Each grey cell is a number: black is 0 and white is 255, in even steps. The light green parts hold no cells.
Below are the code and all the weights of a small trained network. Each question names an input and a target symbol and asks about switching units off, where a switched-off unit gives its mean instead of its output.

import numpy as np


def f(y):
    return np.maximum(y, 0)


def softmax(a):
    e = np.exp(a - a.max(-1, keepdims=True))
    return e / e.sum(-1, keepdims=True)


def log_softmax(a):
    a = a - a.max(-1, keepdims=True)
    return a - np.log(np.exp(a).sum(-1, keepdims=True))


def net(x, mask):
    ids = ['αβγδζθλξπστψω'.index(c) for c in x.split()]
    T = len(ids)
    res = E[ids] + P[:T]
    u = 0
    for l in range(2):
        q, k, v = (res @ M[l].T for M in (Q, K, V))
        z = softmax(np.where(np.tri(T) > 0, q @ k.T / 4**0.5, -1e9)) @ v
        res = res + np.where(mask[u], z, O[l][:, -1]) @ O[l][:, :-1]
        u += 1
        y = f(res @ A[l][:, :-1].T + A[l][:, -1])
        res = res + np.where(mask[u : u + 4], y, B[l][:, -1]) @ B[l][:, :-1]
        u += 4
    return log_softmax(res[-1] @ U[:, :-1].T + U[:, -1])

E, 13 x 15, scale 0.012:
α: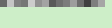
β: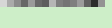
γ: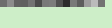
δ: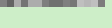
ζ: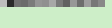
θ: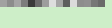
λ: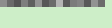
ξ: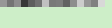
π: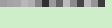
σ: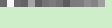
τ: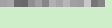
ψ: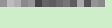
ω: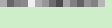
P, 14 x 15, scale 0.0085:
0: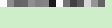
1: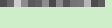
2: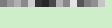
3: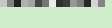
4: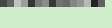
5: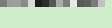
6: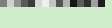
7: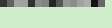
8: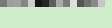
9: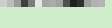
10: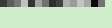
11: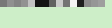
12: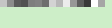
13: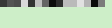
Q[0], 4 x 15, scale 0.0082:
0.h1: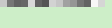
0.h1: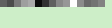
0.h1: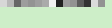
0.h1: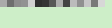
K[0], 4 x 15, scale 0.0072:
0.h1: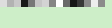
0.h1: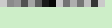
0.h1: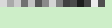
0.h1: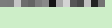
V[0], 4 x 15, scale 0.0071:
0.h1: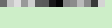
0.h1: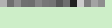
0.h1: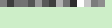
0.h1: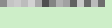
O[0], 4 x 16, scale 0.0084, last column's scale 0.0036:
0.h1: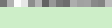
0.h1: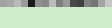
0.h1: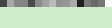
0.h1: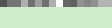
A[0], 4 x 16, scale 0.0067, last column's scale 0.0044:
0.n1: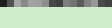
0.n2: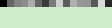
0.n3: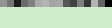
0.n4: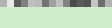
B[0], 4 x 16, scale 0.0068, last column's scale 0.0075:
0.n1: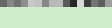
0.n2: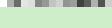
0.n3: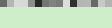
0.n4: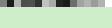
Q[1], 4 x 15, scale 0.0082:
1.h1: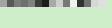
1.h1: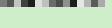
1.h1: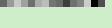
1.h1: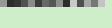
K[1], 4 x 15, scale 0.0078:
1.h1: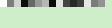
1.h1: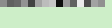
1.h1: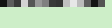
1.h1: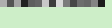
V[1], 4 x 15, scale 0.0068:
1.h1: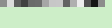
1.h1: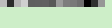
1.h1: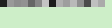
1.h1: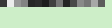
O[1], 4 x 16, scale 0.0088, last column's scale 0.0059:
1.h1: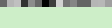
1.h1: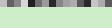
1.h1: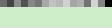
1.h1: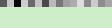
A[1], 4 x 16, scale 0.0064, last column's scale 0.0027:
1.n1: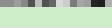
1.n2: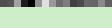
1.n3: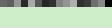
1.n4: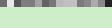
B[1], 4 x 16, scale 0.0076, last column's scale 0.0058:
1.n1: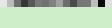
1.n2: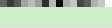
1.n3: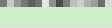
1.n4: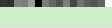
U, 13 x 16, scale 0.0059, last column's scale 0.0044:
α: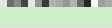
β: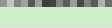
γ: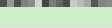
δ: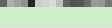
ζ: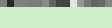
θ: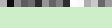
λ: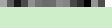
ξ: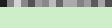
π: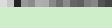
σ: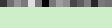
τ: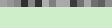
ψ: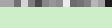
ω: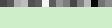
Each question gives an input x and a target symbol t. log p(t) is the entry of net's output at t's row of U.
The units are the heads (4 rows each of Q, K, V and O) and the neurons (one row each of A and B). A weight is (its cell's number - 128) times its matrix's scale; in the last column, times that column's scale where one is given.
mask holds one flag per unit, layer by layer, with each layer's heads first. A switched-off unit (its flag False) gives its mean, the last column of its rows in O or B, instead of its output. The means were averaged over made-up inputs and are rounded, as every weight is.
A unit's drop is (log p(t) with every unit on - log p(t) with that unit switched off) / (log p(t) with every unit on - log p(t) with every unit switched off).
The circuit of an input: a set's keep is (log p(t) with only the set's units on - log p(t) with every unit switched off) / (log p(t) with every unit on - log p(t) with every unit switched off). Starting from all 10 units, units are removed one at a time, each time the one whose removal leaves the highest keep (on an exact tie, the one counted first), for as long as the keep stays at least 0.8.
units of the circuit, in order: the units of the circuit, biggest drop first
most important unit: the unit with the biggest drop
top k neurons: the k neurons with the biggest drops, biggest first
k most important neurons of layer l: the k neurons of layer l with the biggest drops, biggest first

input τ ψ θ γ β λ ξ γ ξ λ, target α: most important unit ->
1.n2
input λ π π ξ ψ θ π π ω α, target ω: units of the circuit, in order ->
(0.h1; 0.n4; 0.n3; 1.h1)
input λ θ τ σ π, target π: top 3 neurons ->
(1.n1; 0.n4; 1.n4)
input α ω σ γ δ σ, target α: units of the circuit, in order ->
(0.n2; 0.h1)
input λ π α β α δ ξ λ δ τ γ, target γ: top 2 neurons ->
(0.n2; 0.n1)
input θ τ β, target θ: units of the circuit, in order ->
(1.n3; 0.h1; 1.h1)
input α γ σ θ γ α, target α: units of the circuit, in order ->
(0.n2; 0.h1)
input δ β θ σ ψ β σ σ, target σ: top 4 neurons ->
(1.n4; 0.n4; 0.n1; 1.n3)
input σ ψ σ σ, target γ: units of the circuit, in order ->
(1.h1; 0.n2)
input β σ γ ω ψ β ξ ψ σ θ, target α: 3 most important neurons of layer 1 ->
(1.n2; 1.n4; 1.n3)
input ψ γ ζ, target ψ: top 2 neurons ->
(0.n2; 1.n4)
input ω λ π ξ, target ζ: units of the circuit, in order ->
(1.h1; 1.n2)
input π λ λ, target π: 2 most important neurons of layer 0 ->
(0.n2; 0.n4)
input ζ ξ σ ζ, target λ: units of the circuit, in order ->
(0.h1)
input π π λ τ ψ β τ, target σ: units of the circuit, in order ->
(1.h1; 1.n2)
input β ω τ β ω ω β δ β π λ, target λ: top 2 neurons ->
(0.n4; 1.n1)
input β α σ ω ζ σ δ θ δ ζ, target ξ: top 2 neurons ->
(1.n2; 0.n3)
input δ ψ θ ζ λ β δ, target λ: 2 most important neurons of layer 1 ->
(1.n2; 1.n3)
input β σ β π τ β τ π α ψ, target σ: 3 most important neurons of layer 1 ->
(1.n2; 1.n3; 1.n1)
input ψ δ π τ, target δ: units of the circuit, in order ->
(0.h1)
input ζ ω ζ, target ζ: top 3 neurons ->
(1.n3; 1.n2; 1.n1)
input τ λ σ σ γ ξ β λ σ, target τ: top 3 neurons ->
(0.n2; 1.n3; 1.n2)
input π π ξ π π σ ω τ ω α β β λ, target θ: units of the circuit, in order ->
(0.h1; 0.n4)
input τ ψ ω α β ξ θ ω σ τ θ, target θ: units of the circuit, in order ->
(1.h1; 0.h1)
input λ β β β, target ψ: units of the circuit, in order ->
(0.n3; 0.h1; 1.h1)
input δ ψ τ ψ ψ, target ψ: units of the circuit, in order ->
(1.h1; 0.h1)
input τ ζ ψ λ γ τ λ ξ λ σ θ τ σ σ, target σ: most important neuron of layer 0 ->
(0.n4)
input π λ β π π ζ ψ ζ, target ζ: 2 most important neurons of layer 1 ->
(1.n2; 1.n3)
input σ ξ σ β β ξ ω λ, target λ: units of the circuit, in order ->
(0.n4; 1.h1; 1.n1; 1.n4)
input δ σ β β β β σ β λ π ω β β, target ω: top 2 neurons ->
(0.n3; 0.n4)
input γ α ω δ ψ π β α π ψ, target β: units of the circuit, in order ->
(1.h1; 0.n4; 0.h1)
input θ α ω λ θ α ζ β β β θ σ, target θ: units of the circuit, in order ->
(1.n3; 0.h1; 1.h1)
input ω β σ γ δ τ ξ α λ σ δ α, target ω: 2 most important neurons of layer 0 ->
(0.n2; 0.n4)
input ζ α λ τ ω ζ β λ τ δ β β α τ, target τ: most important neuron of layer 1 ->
(1.n1)
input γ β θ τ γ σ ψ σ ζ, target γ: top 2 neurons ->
(0.n2; 1.n1)
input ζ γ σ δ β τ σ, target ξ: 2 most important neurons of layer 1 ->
(1.n2; 1.n1)
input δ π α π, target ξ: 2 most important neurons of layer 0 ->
(0.n4; 0.n2)
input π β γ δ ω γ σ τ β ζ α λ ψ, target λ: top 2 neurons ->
(1.n2; 1.n3)
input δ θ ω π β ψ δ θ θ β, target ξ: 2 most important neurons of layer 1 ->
(1.n2; 1.n1)
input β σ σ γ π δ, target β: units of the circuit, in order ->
(1.h1)
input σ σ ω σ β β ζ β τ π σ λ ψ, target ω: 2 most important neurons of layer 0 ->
(0.n3; 0.n4)
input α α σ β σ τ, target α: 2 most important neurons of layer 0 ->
(0.n2; 0.n3)
